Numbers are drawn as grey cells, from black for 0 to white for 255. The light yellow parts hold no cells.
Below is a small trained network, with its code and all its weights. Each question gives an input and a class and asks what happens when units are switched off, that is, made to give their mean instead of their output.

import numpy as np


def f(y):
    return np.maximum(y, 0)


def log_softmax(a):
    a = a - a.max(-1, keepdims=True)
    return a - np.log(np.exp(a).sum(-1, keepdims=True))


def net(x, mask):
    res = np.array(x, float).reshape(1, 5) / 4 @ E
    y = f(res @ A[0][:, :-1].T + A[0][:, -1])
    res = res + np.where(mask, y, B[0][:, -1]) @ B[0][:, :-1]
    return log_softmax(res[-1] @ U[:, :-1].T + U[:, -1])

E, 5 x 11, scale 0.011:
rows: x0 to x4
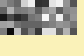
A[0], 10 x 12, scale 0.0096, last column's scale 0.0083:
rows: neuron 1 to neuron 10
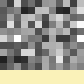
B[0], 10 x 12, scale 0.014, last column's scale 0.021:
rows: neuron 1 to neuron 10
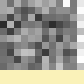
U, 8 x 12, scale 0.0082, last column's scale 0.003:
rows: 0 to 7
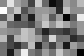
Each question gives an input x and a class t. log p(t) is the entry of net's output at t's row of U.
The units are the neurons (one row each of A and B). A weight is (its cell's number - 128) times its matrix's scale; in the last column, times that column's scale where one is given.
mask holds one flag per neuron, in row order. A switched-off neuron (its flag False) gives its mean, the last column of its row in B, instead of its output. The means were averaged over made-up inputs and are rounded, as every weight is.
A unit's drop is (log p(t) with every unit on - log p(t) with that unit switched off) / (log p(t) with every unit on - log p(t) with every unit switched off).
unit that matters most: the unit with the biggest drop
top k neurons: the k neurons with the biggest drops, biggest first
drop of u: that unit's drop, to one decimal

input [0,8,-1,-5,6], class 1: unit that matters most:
neuron 8
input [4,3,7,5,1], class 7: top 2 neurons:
[neuron 4; neuron 10]
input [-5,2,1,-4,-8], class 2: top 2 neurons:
[neuron 6; neuron 1]
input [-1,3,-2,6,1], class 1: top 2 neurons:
[neuron 4; neuron 8]
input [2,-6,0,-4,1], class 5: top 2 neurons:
[neuron 4; neuron 9]
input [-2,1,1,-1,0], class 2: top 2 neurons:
[neuron 1; neuron 6]
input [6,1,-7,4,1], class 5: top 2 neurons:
[neuron 4; neuron 5]
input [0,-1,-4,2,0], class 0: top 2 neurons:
[neuron 8; neuron 3]
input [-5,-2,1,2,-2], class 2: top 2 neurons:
[neuron 6; neuron 1]
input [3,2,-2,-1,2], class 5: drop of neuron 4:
0.3
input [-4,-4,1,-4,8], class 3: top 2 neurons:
[neuron 6; neuron 10]
